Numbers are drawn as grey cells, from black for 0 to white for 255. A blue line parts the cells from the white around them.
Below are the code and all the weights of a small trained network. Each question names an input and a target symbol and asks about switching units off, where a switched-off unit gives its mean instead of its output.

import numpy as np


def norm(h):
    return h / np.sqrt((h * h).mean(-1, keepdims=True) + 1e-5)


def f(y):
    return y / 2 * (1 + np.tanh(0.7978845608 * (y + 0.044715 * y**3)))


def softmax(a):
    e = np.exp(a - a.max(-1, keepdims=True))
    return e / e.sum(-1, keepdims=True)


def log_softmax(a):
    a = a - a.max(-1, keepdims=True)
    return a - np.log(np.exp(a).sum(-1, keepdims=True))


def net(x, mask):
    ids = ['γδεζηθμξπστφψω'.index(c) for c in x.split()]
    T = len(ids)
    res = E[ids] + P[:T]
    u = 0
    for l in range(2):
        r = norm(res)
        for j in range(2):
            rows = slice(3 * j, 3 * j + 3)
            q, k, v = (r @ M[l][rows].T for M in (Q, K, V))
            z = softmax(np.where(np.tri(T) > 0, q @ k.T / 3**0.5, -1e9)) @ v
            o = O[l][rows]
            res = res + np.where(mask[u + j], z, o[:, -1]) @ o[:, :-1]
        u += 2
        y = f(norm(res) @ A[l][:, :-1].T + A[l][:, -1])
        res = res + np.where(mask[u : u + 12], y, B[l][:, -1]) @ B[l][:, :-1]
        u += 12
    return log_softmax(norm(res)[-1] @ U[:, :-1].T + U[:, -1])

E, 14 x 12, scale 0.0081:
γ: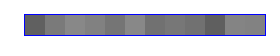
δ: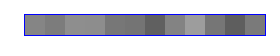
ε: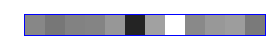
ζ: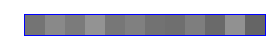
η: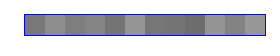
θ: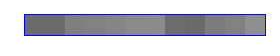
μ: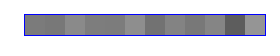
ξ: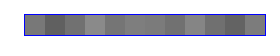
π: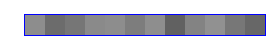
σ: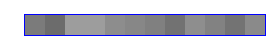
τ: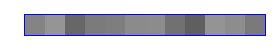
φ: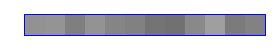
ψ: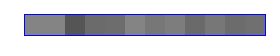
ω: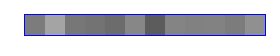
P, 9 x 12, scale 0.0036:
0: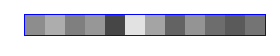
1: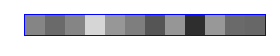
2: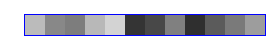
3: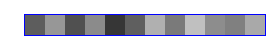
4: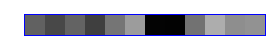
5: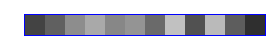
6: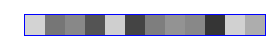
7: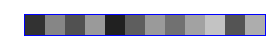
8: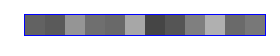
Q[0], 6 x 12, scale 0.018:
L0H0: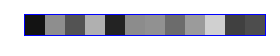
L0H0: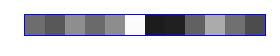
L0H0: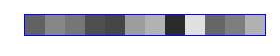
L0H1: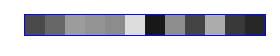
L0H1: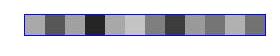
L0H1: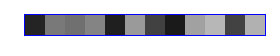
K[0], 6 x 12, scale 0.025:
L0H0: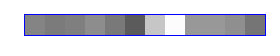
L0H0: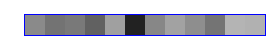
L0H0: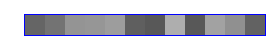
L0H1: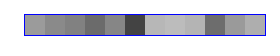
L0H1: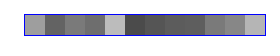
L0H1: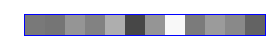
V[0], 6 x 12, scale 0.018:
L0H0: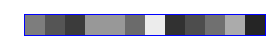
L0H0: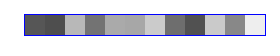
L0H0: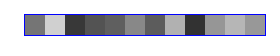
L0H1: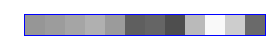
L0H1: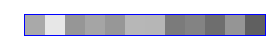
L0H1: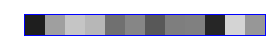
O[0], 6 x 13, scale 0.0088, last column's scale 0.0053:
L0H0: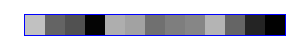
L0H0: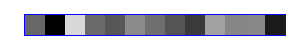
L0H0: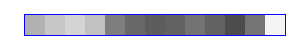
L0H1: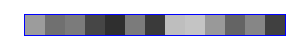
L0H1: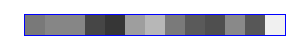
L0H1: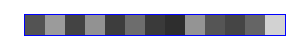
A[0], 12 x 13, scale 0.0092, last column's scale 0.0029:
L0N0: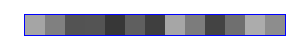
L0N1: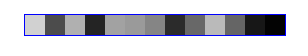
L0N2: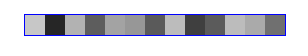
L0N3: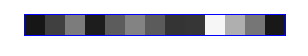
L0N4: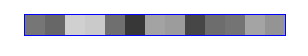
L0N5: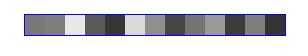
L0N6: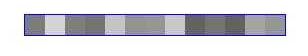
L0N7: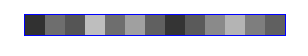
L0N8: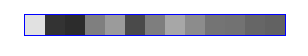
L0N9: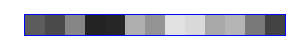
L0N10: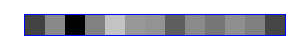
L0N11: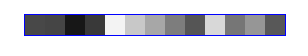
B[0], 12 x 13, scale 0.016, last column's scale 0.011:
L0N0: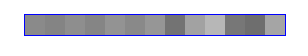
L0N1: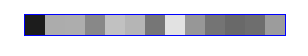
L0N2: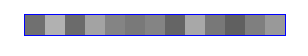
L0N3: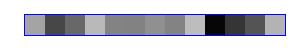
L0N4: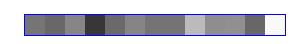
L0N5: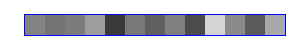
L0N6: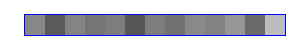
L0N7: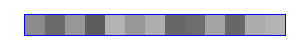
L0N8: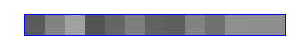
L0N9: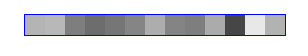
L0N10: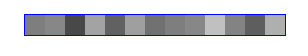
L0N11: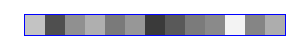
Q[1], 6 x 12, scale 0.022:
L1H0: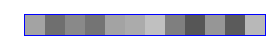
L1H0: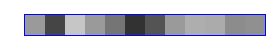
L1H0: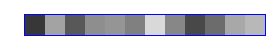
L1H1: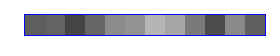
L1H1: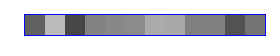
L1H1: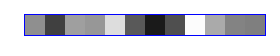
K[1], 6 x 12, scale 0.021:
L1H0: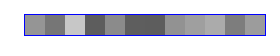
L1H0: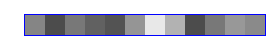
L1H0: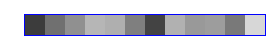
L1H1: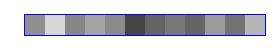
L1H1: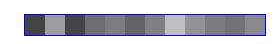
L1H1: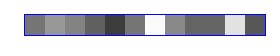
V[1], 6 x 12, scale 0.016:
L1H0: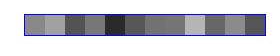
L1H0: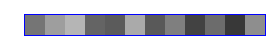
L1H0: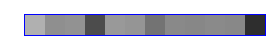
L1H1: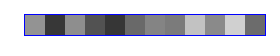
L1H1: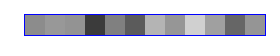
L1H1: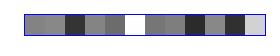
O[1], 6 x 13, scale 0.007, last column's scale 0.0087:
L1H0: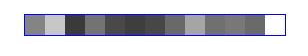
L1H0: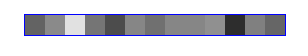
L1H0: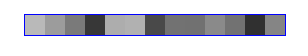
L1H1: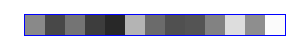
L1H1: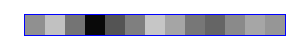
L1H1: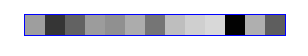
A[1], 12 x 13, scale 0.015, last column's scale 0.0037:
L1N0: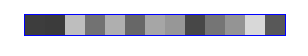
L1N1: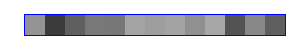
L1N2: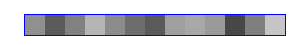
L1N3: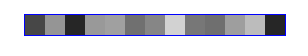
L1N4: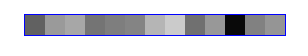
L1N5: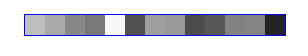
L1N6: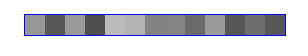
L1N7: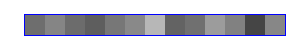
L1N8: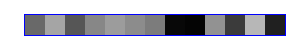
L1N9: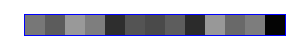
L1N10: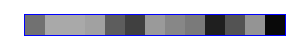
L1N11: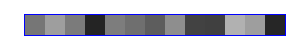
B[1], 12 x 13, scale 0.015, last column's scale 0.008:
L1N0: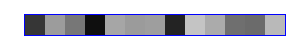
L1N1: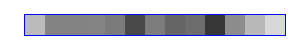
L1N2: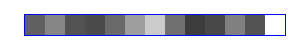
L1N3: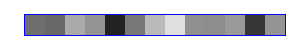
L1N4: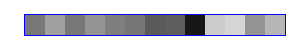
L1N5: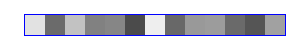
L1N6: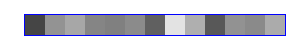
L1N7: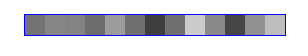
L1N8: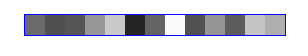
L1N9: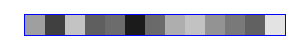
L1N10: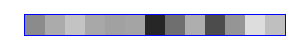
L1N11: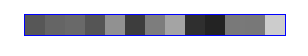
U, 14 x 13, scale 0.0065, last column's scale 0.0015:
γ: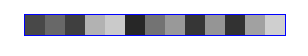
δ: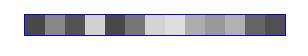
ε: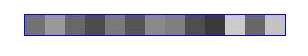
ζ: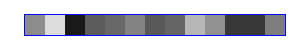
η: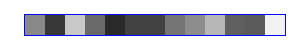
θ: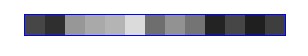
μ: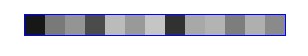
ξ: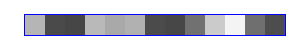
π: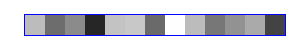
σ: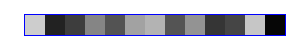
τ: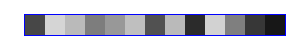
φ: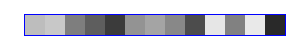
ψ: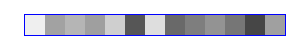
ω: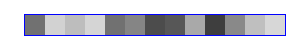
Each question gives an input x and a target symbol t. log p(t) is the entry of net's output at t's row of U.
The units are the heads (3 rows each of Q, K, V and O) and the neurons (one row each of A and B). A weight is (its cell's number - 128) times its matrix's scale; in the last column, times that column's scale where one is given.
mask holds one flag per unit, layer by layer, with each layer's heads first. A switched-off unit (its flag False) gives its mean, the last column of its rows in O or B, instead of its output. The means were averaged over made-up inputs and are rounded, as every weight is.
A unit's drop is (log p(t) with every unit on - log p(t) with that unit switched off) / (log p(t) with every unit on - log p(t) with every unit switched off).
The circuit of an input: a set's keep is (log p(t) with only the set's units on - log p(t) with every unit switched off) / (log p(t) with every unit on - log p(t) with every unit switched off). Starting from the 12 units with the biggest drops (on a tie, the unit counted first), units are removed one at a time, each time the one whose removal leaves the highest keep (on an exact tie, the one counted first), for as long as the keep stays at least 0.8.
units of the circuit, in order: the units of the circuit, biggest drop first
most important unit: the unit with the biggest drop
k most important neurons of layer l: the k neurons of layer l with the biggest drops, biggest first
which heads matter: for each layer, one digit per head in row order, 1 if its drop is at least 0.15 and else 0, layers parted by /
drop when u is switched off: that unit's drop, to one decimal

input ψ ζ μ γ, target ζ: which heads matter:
10 / 00
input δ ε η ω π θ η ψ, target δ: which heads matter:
11 / 10
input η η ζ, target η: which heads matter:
00 / 00
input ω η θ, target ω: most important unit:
L0H0
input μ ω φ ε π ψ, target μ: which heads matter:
11 / 10
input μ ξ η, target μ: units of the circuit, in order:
(L0H0, L1N0)
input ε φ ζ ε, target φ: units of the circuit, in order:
(L0H1, L0N9)
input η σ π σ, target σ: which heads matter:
10 / 00
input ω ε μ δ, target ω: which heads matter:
11 / 11
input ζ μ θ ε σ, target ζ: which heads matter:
11 / 11
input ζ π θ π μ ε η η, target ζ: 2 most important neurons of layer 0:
(L0N4, L0N11)
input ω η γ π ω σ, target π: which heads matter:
11 / 00
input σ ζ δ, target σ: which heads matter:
10 / 00
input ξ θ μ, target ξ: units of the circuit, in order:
(L0H0, L0N11)
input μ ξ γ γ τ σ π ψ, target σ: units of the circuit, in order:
(L0H0, L0N3, L0N9)
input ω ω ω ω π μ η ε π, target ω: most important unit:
L0H1
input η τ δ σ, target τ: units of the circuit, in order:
(L0H0, L0N1)
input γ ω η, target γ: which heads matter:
01 / 00
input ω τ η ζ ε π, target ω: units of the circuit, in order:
(L0H0, L1N10)
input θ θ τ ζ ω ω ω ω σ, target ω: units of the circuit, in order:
(L0H0)
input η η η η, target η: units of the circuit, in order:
(L0H0, L1N9)
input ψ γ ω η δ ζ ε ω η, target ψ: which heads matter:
11 / 11
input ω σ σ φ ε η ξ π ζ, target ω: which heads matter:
11 / 01
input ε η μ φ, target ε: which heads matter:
00 / 01
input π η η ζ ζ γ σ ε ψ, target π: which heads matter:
11 / 10
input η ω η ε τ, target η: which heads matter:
11 / 10
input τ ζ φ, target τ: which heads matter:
10 / 00
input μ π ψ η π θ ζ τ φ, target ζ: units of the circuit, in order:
(L0H0)
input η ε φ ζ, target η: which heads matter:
11 / 10
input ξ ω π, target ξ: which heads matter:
10 / 00
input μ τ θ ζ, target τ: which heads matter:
10 / 00
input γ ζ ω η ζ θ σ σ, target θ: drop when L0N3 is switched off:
0.1
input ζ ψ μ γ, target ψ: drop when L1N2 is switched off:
0.0
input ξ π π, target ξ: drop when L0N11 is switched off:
0.2
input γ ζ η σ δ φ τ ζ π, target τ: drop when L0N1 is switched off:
0.3
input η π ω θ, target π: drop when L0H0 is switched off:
1.1
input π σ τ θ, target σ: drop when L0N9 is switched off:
0.2
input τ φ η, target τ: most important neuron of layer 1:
(L1N4)
